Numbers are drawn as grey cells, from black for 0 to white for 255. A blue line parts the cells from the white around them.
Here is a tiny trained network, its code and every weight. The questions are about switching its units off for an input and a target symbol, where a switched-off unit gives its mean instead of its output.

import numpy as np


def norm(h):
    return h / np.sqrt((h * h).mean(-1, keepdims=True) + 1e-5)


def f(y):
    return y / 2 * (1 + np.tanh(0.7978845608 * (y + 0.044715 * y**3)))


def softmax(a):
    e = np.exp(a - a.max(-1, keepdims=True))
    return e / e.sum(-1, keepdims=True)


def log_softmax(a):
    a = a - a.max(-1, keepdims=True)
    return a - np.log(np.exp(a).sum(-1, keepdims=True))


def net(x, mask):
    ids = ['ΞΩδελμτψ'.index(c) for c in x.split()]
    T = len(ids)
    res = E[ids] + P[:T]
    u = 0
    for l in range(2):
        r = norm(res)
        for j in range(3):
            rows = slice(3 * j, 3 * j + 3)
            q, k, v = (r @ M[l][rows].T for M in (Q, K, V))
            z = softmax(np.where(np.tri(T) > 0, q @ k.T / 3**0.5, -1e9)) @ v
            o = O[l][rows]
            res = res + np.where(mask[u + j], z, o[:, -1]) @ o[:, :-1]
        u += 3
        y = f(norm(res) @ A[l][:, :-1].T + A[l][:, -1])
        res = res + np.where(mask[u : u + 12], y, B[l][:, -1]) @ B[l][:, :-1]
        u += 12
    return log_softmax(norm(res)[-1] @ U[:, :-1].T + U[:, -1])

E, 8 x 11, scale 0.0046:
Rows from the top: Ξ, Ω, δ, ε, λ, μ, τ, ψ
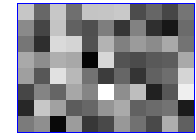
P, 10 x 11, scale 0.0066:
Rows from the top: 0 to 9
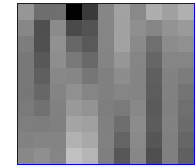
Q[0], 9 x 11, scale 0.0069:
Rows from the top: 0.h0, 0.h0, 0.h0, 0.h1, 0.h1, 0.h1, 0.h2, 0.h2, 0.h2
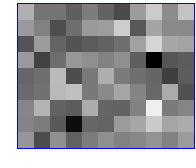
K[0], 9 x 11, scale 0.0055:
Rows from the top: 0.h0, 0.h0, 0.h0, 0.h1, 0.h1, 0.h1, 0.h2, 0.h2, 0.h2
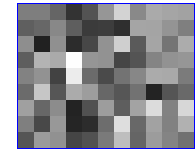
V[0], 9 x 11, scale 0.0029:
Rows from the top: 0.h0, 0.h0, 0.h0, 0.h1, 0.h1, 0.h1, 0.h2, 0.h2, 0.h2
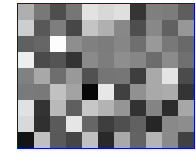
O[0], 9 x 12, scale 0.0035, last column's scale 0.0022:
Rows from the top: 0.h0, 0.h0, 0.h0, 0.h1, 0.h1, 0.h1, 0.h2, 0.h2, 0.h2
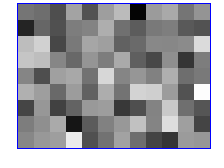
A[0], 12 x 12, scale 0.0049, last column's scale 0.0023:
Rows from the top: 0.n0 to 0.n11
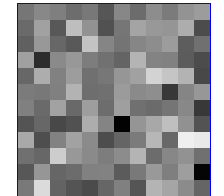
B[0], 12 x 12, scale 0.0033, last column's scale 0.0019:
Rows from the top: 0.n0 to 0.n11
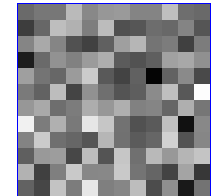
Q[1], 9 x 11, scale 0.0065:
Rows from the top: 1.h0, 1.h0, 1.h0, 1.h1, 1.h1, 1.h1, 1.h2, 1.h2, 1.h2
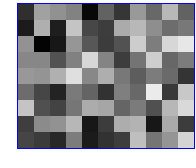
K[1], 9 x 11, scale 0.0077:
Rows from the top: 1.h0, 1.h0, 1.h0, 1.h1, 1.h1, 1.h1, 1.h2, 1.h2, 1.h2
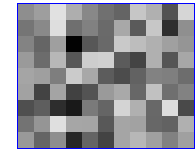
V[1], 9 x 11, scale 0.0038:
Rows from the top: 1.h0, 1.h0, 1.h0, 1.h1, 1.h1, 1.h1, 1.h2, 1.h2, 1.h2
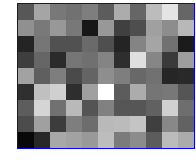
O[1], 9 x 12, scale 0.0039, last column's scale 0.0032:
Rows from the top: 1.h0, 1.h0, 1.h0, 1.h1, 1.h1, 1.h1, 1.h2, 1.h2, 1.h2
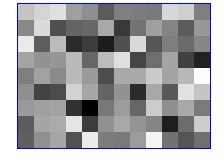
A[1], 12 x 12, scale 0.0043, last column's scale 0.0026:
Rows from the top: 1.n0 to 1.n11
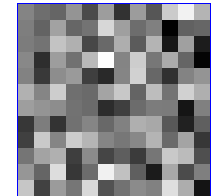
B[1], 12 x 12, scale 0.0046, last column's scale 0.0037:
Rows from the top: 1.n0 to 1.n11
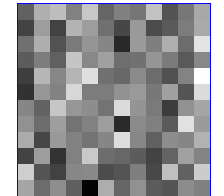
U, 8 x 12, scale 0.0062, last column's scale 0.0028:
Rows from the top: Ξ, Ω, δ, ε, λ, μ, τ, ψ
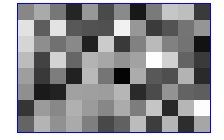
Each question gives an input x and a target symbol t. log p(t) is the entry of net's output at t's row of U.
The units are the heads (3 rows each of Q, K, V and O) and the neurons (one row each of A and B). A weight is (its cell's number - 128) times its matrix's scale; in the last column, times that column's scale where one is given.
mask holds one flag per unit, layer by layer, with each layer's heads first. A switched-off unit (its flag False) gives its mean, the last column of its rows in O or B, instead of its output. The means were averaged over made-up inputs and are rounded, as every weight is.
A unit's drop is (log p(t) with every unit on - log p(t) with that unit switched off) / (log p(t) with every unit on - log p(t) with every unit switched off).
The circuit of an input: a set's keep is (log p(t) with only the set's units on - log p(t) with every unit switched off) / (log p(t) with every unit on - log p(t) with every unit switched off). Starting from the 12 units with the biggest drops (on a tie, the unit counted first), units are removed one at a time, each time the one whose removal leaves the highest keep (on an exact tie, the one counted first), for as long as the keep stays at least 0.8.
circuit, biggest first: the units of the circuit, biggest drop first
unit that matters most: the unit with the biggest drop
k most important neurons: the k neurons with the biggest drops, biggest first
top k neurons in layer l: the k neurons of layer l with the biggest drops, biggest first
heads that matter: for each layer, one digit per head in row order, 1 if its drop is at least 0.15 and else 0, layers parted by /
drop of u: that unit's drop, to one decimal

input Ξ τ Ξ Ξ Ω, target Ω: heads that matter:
111 / 110
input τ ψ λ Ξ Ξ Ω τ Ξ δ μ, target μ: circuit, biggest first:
[1.h1, 1.n4]
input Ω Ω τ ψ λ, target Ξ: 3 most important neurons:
[0.n8, 1.n9, 0.n9]
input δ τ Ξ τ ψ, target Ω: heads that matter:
001 / 010
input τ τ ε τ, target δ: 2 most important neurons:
[1.n4, 0.n5]
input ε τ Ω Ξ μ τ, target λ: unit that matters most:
0.h2
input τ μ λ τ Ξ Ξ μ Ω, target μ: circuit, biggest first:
[1.h1, 1.h0]
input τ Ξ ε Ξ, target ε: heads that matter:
011 / 010
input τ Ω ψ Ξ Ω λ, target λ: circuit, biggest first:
[0.h2, 1.n11]
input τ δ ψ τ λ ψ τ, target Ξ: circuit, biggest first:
[1.h2, 0.n8]
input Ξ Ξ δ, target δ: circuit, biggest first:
[0.h2, 1.n11, 1.h0, 1.h1]
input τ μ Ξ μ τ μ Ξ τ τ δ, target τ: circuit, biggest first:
[1.n10, 1.h0]
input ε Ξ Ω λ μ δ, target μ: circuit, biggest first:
[1.h1, 0.h2]
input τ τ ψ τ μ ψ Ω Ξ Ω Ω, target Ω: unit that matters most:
0.n7
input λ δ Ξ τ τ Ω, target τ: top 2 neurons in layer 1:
[1.n4, 1.n10]
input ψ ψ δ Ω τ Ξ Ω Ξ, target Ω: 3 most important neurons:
[0.n2, 1.n6, 1.n2]
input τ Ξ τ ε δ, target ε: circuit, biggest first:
[0.h2, 1.n1]
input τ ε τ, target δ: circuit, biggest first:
[1.h0, 1.n4, 1.n7]
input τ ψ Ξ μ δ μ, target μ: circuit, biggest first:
[0.h2, 1.h1]
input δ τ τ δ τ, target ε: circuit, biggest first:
[1.h2, 1.n4]
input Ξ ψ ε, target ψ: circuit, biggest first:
[1.h1]
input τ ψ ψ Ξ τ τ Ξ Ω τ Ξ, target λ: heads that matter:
101 / 110
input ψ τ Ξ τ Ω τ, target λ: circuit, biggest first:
[1.h0, 1.n7]
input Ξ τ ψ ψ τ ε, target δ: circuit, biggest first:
[1.h0, 1.n4]
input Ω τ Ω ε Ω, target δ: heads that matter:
011 / 010
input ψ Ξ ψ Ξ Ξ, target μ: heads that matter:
101 / 000
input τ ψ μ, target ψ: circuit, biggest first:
[1.h1]
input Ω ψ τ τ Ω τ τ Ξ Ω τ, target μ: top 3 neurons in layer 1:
[1.n8, 1.n4, 1.n0]
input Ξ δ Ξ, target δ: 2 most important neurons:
[1.n11, 0.n9]
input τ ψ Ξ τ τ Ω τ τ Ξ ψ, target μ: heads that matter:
100 / 101
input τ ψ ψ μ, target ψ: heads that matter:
000 / 010
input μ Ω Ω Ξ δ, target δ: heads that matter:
011 / 010
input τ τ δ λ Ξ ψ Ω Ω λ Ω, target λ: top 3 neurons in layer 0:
[0.n7, 0.n8, 0.n3]
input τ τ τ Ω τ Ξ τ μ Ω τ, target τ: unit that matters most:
1.h0
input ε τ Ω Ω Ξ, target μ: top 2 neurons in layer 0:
[0.n5, 0.n3]
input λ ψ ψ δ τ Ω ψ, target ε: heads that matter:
000 / 101
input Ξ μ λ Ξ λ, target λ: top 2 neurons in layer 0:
[0.n7, 0.n11]
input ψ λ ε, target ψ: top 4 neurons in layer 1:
[1.n10, 1.n7, 1.n0, 1.n11]
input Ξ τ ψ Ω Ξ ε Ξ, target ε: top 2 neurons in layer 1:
[1.n1, 1.n2]
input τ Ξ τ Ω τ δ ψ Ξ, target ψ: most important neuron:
[1.n5]
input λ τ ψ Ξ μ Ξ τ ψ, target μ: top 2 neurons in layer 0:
[0.n9, 0.n7]
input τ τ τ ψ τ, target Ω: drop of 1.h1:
1.1
